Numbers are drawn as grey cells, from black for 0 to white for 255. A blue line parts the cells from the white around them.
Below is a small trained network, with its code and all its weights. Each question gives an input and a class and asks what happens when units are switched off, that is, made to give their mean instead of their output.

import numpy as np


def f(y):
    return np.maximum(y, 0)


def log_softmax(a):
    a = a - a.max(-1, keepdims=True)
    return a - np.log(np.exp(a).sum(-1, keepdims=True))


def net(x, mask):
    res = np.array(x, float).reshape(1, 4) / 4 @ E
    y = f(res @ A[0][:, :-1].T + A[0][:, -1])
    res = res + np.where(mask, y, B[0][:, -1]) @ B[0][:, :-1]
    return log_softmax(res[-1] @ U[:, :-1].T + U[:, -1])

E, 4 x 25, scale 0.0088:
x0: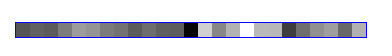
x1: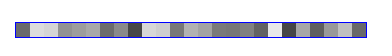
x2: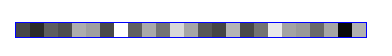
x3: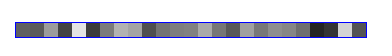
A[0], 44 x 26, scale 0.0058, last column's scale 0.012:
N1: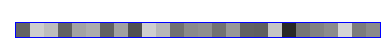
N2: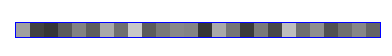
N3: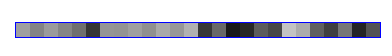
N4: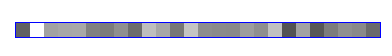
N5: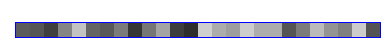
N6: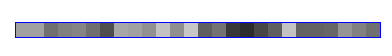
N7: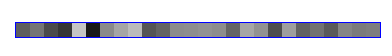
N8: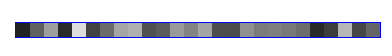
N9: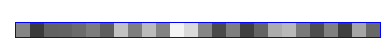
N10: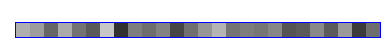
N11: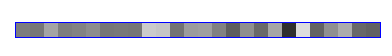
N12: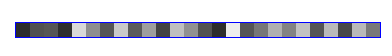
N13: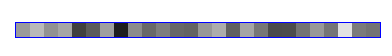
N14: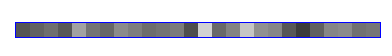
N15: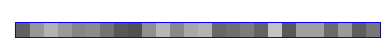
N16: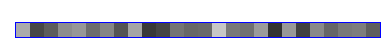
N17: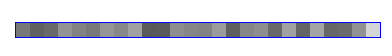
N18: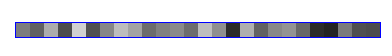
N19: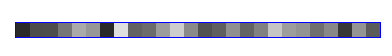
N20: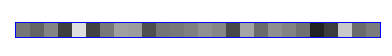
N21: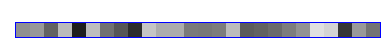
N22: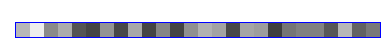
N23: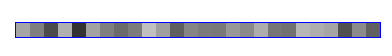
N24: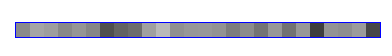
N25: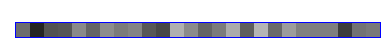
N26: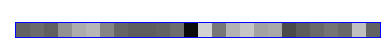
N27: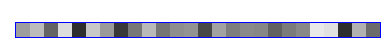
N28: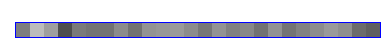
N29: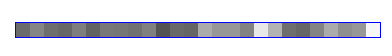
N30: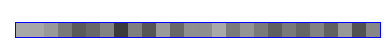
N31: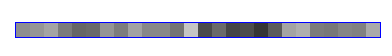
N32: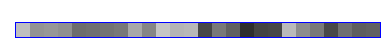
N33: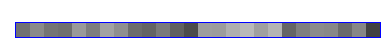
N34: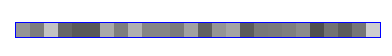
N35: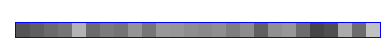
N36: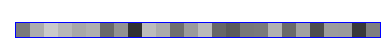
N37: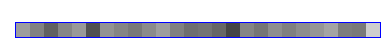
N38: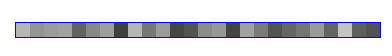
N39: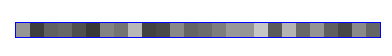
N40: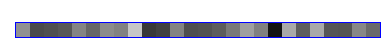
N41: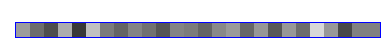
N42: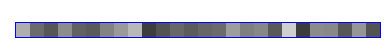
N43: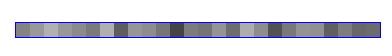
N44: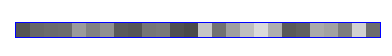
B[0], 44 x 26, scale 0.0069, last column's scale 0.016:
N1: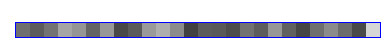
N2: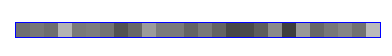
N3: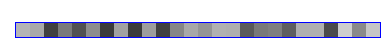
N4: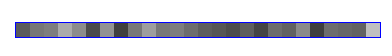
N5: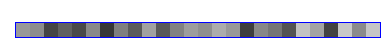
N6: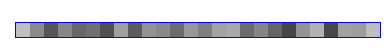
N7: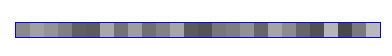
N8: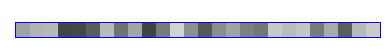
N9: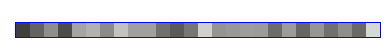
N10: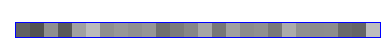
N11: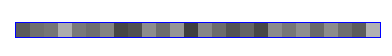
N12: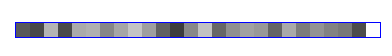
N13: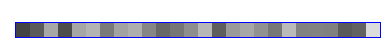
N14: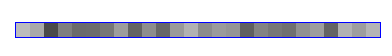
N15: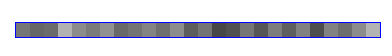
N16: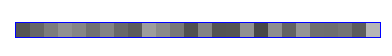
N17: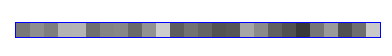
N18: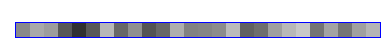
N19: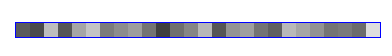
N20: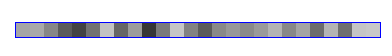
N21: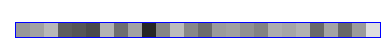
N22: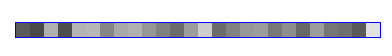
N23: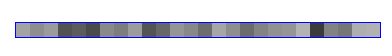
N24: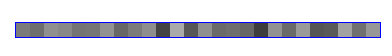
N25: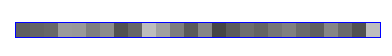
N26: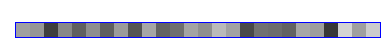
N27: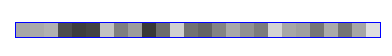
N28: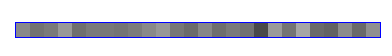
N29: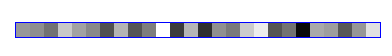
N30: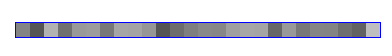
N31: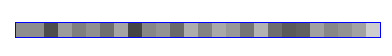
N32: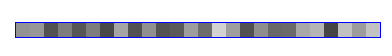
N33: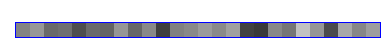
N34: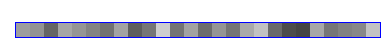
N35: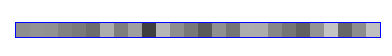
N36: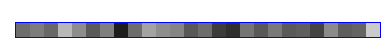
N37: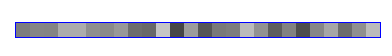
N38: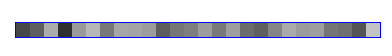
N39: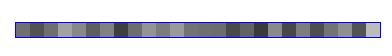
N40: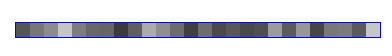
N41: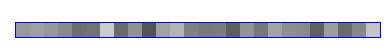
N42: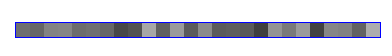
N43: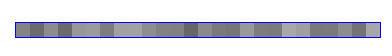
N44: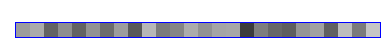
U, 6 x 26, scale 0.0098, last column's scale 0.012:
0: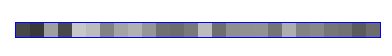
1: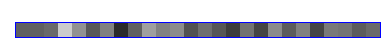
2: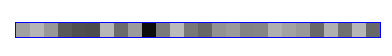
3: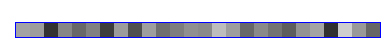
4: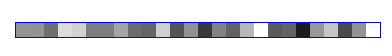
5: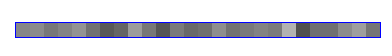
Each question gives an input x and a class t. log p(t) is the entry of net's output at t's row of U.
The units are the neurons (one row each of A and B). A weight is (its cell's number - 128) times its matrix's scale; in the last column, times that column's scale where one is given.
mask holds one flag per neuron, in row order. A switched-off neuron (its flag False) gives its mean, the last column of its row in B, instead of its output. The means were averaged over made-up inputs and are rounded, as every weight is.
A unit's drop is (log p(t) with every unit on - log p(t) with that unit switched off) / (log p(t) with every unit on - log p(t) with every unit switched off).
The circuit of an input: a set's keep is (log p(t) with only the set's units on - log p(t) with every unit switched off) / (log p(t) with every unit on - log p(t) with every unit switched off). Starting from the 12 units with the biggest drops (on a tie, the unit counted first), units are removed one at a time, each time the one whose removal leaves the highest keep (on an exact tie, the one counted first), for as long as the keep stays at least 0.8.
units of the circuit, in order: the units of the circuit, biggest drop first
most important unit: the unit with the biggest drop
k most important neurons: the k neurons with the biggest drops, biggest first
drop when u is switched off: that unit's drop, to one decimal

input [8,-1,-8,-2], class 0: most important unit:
N13
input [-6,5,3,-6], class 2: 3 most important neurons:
[N21; N27; N26]
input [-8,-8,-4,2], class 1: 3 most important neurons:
[N40; N2; N16]
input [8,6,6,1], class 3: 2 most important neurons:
[N5; N26]
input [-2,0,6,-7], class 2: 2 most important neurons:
[N21; N27]
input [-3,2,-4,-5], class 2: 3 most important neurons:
[N27; N12; N21]
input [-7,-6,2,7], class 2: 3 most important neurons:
[N8; N20; N7]
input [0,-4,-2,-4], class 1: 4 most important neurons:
[N8; N20; N40; N39]
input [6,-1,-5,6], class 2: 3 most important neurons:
[N20; N8; N18]
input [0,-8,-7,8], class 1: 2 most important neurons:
[N40; N16]
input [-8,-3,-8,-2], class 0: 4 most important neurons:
[N22; N13; N38; N10]
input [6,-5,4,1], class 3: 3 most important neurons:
[N26; N5; N44]
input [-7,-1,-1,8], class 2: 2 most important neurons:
[N8; N20]
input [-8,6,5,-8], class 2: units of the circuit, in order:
[N21]
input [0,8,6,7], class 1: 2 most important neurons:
[N36; N1]
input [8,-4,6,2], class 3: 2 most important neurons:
[N26; N5]
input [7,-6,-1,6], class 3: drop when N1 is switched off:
0.2
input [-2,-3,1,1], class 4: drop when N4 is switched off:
0.1
